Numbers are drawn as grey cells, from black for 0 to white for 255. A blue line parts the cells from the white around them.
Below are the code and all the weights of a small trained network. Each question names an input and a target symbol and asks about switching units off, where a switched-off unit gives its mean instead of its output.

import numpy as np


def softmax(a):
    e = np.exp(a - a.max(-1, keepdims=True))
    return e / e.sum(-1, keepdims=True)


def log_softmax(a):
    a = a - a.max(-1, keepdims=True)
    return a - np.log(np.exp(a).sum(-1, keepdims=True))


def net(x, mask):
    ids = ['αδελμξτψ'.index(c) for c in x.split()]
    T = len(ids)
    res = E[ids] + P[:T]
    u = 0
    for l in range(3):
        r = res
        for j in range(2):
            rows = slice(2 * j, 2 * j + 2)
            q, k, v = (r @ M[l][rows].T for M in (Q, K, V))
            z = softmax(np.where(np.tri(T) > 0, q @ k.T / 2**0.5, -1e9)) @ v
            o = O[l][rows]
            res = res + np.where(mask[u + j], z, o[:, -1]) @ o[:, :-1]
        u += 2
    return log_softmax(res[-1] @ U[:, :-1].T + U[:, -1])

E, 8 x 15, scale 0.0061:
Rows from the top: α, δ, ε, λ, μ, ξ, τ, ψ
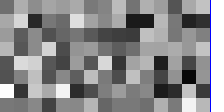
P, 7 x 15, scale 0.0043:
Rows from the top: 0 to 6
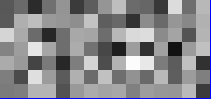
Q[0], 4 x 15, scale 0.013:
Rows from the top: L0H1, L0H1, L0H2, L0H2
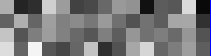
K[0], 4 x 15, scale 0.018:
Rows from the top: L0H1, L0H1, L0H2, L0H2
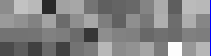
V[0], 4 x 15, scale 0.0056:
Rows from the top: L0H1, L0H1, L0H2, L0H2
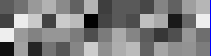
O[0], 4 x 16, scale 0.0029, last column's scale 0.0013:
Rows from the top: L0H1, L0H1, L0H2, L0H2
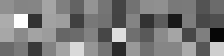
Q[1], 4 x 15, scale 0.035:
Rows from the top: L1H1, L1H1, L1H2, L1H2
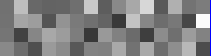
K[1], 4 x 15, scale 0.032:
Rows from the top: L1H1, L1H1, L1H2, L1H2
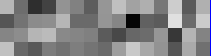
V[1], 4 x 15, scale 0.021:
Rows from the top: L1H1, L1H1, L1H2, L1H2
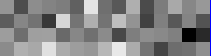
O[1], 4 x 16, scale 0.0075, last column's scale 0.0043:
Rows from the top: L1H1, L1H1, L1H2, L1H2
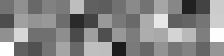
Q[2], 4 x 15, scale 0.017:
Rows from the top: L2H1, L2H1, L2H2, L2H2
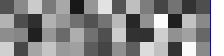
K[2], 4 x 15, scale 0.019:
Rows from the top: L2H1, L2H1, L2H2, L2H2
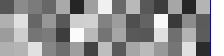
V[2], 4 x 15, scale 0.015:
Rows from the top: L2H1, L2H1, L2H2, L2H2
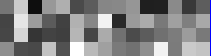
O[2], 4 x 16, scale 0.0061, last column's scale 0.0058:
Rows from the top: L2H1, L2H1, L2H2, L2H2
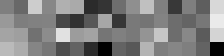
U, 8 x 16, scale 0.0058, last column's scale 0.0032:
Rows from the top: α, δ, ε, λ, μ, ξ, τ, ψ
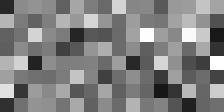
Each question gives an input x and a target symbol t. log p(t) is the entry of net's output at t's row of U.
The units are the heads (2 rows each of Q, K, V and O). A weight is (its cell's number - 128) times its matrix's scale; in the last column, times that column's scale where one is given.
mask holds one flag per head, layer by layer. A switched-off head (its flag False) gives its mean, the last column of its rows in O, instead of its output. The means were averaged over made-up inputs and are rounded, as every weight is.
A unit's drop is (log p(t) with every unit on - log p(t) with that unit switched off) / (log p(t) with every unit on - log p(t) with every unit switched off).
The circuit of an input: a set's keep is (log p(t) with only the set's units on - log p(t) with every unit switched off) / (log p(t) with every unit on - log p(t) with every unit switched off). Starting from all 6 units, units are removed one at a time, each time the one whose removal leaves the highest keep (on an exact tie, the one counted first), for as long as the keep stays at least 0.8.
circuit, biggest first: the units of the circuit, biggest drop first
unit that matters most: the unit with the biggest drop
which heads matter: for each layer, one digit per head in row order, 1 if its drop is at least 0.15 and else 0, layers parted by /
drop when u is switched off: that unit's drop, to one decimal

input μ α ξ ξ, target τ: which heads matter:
00 / 10 / 10
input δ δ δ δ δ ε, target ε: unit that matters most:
L2H2
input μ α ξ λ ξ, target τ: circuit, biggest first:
L2H1, L1H1
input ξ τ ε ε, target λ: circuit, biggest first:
L2H1, L2H2
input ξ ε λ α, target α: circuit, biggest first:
L1H2, L1H1
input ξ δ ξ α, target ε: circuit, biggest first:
L2H2, L1H1
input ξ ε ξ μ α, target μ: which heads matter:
00 / 10 / 01
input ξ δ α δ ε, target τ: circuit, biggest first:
L1H2, L1H1
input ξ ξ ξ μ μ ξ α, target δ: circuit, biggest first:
L1H1, L2H2
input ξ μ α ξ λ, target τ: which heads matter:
00 / 11 / 00
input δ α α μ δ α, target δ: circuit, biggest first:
L1H1, L2H1
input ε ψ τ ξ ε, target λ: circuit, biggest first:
L2H2, L2H1, L1H2
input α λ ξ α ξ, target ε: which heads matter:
00 / 01 / 01
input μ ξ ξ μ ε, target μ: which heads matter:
00 / 10 / 00
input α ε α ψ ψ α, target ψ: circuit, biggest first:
L1H2
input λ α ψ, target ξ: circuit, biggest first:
L1H1, L2H2
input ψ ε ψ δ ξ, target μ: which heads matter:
00 / 11 / 01
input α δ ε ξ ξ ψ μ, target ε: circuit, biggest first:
L1H2, L2H2, L1H1
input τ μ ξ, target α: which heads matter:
00 / 01 / 11
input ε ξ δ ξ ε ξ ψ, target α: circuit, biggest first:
L1H2
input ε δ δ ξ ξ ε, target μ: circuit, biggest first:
L1H1, L2H2
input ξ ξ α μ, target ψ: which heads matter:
00 / 10 / 11
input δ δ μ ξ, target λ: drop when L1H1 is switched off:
0.1
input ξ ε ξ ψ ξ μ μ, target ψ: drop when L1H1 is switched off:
0.5
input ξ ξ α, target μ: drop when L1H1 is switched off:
0.3
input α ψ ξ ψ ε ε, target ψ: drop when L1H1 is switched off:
0.1
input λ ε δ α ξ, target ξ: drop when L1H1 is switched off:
1.0
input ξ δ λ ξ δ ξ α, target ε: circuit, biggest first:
L1H1
